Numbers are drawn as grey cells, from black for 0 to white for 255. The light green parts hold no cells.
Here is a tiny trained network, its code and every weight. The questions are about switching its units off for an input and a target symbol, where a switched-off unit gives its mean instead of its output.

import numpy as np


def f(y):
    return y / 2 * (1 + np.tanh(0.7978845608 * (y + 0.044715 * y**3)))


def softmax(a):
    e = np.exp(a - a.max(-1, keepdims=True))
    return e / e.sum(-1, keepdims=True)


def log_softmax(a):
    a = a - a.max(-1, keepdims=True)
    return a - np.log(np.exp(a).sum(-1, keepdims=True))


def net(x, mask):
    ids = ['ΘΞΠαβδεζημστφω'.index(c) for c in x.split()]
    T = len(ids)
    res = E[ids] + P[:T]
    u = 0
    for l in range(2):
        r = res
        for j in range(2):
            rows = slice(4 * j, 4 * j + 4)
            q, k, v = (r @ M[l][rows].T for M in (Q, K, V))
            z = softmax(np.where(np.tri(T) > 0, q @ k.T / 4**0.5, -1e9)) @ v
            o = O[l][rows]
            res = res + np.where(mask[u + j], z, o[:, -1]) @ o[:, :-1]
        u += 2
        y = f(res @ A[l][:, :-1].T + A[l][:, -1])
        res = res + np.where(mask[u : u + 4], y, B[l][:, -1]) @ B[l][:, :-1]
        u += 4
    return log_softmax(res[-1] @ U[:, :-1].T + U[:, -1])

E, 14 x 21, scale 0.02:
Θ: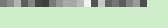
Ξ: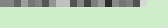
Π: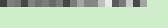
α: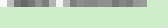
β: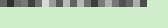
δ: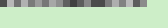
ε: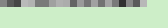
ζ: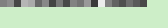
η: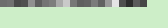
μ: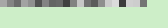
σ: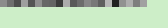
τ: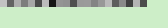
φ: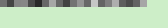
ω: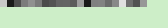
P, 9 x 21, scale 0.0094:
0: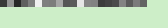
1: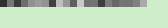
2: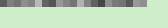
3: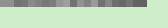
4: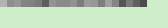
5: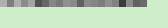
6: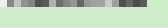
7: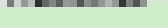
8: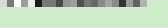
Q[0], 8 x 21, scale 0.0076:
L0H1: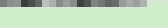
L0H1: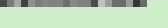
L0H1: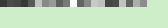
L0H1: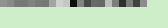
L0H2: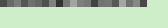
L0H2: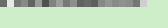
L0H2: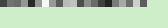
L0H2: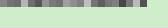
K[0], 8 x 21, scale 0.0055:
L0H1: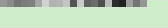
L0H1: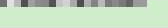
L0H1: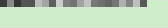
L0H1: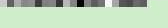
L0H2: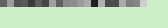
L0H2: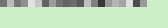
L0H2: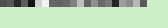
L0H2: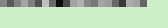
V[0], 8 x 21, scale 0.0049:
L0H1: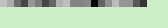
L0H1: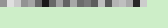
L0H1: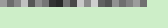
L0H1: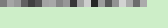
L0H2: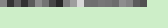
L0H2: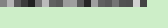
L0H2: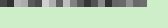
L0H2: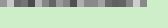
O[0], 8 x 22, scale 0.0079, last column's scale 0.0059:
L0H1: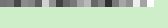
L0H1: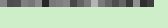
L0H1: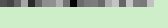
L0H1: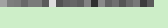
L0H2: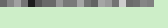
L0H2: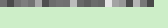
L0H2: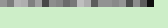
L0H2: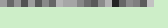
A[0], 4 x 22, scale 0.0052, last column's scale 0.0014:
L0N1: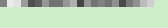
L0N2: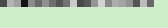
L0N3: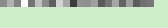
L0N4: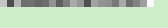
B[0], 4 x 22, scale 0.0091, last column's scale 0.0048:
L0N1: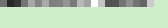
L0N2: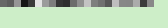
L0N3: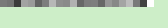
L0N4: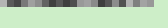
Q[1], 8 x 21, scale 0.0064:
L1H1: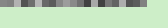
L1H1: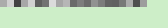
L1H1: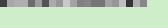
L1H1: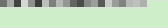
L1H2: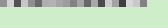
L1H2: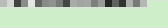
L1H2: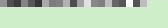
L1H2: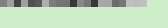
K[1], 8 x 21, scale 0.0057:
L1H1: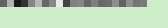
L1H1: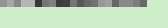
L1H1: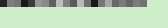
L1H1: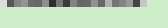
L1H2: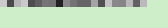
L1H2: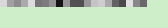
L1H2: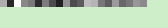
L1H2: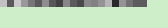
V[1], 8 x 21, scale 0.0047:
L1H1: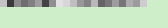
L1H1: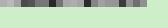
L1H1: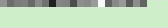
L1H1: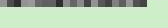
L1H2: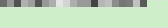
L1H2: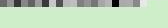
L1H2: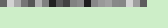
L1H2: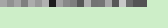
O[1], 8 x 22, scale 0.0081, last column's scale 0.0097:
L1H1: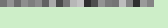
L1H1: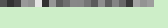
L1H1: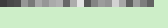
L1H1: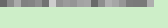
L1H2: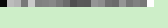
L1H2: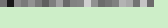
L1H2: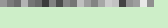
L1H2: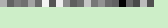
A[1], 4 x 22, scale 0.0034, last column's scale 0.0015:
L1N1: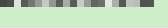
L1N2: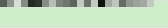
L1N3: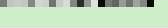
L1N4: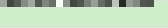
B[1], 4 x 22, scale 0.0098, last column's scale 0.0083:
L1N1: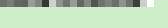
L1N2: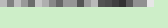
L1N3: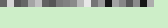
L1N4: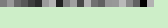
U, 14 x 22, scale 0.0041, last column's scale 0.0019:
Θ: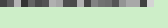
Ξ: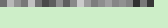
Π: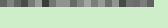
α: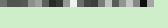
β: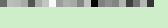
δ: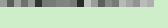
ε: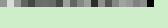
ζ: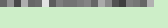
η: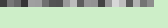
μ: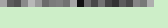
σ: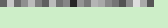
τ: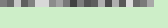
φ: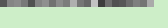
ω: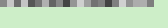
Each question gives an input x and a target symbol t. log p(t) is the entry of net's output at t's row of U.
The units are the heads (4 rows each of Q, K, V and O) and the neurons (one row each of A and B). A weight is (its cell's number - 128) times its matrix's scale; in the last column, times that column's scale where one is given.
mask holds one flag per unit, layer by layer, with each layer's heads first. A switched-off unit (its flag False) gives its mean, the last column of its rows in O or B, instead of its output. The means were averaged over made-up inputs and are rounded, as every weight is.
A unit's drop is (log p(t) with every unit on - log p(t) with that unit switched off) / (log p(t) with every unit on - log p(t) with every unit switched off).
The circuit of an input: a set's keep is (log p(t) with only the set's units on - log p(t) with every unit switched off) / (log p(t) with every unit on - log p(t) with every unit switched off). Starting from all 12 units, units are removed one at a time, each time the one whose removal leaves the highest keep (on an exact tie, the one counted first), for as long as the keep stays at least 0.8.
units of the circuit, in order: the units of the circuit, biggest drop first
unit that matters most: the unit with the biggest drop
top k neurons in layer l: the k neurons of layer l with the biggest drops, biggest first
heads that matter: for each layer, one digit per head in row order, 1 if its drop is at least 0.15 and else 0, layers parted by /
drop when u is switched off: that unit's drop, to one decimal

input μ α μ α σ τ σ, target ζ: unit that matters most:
L1H2
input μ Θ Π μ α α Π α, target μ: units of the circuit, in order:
[L0H1 L0H2]
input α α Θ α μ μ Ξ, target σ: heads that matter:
00 / 01
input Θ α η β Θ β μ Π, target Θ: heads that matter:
10 / 01
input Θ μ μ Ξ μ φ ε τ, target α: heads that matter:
10 / 01
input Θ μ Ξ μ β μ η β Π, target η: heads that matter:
11 / 00
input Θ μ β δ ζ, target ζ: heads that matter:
00 / 11
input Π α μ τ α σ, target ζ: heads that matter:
01 / 01
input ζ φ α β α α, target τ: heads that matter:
10 / 11
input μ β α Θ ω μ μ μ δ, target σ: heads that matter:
01 / 01
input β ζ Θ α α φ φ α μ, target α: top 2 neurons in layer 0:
[L0N4 L0N3]
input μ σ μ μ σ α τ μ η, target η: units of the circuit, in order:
[L0H1 L0N2]
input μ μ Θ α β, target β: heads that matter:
01 / 00
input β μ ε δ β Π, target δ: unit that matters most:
L1H1
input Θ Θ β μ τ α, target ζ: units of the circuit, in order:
[L1H2 L1N4 L1N1]
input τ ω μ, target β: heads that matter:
00 / 10
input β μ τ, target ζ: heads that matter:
10 / 11
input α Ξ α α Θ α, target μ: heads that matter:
11 / 01
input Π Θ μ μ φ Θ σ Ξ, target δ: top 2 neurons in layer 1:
[L1N4 L1N3]
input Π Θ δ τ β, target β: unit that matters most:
L1N1
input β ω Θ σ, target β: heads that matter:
01 / 10
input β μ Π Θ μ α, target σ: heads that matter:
00 / 01
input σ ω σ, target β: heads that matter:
00 / 10
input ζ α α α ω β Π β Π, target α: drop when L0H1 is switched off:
0.1
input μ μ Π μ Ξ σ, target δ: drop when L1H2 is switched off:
1.0
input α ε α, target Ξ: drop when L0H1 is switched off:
0.3
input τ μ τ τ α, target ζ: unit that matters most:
L1H2
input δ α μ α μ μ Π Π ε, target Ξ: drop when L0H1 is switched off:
0.3
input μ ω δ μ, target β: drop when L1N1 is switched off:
0.2
